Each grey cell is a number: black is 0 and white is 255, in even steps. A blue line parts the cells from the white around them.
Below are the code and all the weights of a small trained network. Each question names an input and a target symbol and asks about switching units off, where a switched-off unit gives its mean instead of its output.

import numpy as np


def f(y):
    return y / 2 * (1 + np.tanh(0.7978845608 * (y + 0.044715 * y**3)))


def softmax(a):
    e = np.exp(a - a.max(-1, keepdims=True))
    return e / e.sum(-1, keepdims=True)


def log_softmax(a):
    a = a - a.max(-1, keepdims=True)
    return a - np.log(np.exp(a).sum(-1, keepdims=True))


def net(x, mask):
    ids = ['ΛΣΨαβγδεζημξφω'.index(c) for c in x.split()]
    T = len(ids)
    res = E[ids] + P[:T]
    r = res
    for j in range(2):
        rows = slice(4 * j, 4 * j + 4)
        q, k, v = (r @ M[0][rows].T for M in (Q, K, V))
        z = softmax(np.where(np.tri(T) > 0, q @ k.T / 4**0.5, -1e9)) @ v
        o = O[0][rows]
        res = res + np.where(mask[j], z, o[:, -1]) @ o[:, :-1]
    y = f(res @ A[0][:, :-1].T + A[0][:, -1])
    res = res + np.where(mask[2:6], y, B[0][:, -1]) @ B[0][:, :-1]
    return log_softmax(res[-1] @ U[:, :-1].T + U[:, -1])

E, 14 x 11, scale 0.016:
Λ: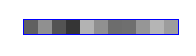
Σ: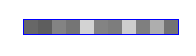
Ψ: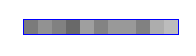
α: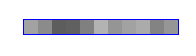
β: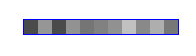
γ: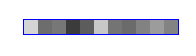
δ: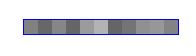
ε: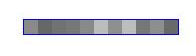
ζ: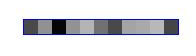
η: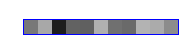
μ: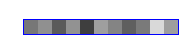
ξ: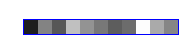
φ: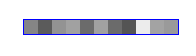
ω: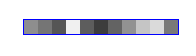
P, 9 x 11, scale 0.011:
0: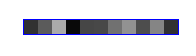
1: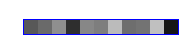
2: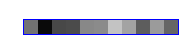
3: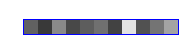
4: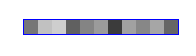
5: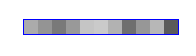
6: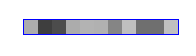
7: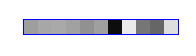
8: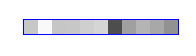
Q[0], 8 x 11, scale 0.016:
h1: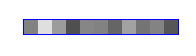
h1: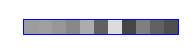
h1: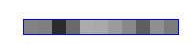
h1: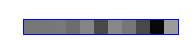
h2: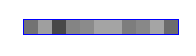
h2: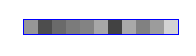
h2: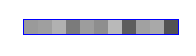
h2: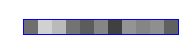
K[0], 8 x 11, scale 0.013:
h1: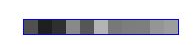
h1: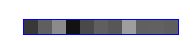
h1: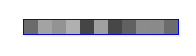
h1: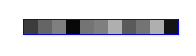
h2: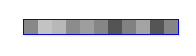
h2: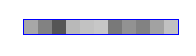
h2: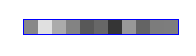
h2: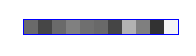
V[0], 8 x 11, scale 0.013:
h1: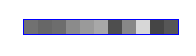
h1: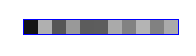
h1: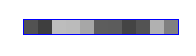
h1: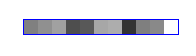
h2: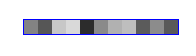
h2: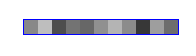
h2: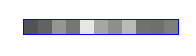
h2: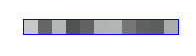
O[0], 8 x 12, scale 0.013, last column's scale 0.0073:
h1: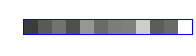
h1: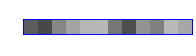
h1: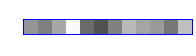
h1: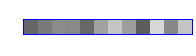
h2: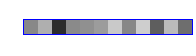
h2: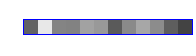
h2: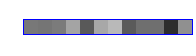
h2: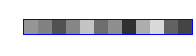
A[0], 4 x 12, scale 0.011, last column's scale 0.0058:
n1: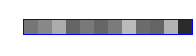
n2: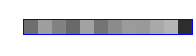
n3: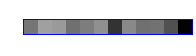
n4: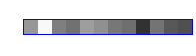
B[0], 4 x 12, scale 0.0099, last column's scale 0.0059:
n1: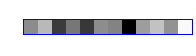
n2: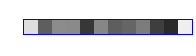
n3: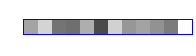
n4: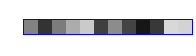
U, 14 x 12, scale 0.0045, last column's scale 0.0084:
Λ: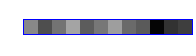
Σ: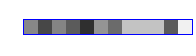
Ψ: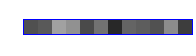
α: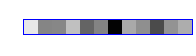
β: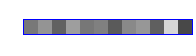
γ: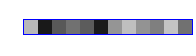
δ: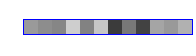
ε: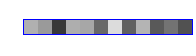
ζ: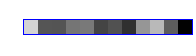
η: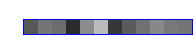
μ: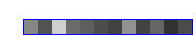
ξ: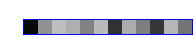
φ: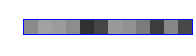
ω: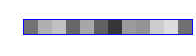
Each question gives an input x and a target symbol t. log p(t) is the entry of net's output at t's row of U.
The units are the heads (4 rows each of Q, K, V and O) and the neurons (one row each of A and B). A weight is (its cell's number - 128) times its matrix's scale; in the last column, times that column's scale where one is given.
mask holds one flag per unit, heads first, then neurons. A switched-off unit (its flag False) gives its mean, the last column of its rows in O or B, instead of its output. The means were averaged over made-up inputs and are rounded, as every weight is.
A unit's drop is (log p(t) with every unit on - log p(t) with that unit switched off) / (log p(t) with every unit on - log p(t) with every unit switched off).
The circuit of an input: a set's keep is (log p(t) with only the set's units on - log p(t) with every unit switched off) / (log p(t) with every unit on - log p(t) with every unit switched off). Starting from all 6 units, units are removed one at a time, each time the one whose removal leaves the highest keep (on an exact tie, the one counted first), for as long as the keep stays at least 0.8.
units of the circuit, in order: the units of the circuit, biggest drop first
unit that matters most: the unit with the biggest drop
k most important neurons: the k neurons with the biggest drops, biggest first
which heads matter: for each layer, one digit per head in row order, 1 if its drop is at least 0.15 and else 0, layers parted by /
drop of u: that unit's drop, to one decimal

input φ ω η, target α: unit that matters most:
h1
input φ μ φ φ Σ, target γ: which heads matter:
01
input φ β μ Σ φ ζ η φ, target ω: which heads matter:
01
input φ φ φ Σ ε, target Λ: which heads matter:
01
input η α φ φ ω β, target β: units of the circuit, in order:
(h2, n1)
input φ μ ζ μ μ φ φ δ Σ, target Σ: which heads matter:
10
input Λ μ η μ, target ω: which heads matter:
01
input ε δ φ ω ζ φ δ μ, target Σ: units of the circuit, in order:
(h1, n4)
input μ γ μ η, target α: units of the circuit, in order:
(h2, n2)
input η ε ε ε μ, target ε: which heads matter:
01
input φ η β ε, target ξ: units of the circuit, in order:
(h2, h1, n1)
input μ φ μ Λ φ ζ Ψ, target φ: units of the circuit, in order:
(h2, n3)
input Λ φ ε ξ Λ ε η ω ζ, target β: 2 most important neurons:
(n1, n2)
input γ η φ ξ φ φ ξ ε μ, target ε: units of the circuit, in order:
(h2)
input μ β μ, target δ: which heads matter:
10
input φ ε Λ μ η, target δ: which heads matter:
10
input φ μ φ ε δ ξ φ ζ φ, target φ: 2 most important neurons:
(n3, n1)
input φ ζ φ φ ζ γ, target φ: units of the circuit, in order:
(h2, n3)
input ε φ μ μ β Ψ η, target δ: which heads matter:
11
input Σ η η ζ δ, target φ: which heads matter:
01
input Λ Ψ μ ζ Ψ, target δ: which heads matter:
10
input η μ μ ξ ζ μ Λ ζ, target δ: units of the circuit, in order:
(h1)
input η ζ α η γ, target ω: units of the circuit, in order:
(h2, n3)
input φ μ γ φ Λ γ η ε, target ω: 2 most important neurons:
(n3, n2)
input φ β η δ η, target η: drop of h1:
1.0
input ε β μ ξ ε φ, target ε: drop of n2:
0.1
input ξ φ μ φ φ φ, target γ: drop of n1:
0.1
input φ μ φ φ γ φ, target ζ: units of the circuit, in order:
(h2)
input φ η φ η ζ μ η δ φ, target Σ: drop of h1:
0.4
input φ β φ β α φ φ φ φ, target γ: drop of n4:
-0.1
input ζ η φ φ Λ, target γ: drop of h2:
1.3
